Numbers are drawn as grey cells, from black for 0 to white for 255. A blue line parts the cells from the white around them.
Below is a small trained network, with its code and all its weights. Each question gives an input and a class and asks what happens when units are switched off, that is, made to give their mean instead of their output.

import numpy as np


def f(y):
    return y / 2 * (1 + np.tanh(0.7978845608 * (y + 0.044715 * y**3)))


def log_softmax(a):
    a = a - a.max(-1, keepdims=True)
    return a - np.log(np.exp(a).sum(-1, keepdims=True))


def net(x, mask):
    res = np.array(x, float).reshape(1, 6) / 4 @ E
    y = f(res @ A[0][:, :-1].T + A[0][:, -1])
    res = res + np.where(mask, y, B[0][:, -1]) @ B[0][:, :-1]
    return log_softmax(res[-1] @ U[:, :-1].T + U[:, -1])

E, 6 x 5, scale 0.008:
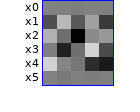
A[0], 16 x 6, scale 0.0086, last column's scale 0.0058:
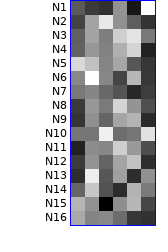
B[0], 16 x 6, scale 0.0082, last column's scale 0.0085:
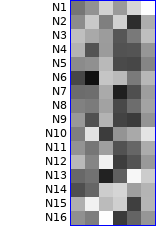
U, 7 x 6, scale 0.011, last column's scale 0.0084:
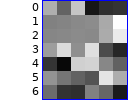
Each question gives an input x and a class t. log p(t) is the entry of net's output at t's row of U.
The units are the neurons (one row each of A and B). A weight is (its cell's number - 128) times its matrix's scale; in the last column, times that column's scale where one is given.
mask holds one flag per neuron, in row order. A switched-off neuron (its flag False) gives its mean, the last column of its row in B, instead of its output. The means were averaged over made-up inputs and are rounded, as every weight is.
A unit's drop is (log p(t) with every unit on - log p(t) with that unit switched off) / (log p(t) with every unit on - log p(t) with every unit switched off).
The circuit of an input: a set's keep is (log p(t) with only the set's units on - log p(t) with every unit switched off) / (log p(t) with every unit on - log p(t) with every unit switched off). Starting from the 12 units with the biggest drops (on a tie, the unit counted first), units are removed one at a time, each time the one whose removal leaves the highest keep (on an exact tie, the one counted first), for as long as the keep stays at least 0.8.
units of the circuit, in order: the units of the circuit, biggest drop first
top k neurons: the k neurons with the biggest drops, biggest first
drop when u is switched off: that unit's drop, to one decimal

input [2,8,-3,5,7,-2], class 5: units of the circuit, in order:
(N13)
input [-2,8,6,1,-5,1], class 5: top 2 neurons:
(N13 N2)
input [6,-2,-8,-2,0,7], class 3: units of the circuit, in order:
(N2 N10)
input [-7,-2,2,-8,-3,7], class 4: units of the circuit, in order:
(N6 N14)
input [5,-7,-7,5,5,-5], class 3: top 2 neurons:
(N10 N13)
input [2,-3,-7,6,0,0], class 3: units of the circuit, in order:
(N10 N2)
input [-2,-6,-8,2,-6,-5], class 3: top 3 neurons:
(N2 N10 N13)
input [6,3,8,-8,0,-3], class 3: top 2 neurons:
(N15 N1)
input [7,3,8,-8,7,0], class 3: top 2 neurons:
(N15 N14)
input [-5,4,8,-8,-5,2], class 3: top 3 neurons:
(N15 N3 N1)
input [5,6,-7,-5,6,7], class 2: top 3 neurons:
(N13 N10 N15)
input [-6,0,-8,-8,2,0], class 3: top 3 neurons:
(N10 N2 N1)
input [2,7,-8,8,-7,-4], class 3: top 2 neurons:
(N2 N10)
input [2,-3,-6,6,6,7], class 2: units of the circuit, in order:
(N10)
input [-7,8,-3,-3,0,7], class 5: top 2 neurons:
(N13 N15)
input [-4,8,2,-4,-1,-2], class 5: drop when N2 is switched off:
0.1
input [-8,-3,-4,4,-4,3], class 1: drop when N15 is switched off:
0.2
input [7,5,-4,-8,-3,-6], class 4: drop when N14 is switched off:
0.4
